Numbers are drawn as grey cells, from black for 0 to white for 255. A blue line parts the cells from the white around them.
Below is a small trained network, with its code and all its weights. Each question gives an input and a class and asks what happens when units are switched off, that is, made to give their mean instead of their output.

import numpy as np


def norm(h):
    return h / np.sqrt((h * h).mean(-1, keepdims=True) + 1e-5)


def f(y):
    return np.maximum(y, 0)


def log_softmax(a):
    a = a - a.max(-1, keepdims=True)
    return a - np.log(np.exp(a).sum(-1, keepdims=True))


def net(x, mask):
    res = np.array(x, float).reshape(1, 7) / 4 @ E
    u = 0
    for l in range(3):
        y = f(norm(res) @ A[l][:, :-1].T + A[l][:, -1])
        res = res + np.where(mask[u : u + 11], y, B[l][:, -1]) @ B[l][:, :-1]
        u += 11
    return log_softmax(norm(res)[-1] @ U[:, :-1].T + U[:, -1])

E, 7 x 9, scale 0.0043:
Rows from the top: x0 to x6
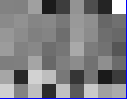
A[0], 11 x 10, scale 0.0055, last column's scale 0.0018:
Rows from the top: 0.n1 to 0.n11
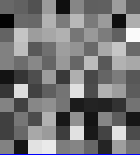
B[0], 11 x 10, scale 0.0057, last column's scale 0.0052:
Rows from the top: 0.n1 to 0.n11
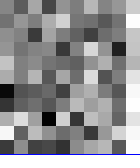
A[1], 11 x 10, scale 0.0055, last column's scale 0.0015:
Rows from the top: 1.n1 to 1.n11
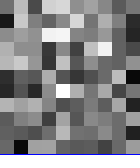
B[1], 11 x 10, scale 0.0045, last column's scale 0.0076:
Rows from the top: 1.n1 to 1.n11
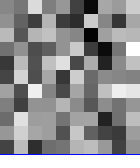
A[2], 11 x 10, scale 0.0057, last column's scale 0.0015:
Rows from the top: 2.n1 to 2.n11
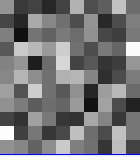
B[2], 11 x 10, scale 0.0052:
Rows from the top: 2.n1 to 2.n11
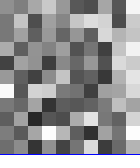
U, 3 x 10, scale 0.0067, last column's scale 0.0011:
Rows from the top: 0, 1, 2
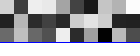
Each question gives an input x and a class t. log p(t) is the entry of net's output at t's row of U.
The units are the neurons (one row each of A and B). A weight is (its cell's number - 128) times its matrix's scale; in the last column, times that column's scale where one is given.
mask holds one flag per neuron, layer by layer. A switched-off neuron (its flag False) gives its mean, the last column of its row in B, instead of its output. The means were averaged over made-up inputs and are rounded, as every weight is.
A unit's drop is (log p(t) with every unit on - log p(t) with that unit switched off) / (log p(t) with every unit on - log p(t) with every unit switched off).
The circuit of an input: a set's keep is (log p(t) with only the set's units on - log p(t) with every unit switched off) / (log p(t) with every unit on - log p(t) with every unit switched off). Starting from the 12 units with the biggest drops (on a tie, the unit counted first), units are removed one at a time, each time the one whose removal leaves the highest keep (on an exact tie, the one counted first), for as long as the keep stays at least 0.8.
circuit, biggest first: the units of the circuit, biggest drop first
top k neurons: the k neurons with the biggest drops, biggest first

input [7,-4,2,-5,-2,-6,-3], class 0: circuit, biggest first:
(0.n10)
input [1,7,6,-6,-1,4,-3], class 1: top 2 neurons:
(0.n11, 0.n8)
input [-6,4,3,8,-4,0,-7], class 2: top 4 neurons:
(0.n9, 0.n6, 1.n5, 0.n10)
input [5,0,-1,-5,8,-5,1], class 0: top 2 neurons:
(0.n10, 0.n11)
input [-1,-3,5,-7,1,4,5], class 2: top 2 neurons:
(0.n7, 1.n4)
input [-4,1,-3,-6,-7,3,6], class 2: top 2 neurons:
(0.n2, 1.n7)
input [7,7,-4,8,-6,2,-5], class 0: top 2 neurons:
(0.n10, 2.n10)
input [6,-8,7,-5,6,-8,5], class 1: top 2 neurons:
(0.n7, 1.n7)
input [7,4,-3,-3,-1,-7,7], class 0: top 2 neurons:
(0.n9, 0.n11)
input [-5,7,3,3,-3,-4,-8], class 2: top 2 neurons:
(0.n9, 0.n6)
